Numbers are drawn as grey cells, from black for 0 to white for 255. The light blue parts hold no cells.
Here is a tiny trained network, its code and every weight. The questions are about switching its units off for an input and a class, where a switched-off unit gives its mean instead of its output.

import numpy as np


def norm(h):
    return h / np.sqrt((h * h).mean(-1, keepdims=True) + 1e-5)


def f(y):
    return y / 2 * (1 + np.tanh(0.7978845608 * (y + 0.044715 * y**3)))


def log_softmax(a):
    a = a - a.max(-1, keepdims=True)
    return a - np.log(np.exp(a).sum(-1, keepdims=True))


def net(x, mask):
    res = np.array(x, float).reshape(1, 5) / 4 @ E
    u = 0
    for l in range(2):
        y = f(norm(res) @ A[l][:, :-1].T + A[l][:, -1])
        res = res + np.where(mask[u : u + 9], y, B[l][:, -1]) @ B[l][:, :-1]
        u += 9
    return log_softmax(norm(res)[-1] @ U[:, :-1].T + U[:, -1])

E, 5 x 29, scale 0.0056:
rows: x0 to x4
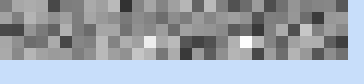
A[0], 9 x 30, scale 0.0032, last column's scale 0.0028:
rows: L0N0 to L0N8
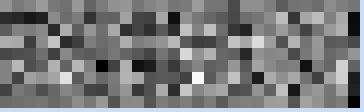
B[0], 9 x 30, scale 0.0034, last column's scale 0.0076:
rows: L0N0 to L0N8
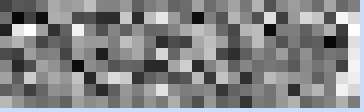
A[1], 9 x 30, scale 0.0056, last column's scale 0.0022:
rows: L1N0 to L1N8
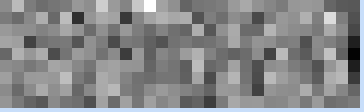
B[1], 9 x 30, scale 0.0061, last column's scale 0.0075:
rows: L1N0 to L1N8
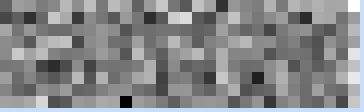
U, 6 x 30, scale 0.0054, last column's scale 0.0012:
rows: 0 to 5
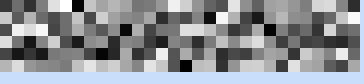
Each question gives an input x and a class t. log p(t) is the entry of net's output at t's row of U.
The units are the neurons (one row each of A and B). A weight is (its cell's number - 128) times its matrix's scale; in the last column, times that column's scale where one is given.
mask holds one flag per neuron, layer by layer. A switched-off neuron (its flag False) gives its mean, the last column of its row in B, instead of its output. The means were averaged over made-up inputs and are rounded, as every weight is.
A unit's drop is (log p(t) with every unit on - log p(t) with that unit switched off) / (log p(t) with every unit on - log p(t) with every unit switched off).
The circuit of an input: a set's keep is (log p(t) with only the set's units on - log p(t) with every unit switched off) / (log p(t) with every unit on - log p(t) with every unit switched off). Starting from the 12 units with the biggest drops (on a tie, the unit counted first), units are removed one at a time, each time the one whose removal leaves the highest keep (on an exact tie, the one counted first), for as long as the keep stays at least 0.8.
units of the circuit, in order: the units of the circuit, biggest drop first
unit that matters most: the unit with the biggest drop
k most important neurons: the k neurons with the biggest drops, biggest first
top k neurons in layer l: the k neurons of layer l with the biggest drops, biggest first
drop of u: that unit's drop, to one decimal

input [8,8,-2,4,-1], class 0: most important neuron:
[L1N1]
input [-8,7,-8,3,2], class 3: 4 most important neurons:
[L0N3 L1N3 L0N5 L1N0]
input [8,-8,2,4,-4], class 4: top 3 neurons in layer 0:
[L0N2 L0N3 L0N4]
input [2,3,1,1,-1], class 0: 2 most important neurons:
[L0N3 L0N6]
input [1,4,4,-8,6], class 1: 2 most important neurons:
[L0N6 L1N6]
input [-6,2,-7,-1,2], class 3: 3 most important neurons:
[L0N5 L0N3 L1N3]
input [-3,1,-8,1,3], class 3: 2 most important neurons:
[L0N5 L1N3]
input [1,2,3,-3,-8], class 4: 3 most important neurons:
[L0N1 L0N7 L1N8]
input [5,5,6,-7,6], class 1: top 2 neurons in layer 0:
[L0N6 L0N4]
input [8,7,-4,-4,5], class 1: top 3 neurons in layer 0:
[L0N4 L0N2 L0N3]
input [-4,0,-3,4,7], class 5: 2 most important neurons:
[L0N3 L1N0]
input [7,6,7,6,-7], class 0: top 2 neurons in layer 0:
[L0N2 L0N3]
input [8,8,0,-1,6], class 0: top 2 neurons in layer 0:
[L0N6 L0N3]
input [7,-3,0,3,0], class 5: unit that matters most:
L0N5
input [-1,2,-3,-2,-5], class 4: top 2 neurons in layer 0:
[L0N1 L0N7]
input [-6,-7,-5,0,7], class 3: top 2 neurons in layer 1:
[L1N3 L1N0]
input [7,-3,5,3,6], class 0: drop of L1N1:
0.2
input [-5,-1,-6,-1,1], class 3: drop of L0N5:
0.0
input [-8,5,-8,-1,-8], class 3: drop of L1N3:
0.1
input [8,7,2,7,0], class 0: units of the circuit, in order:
[L1N1]
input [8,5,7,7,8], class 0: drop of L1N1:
0.3
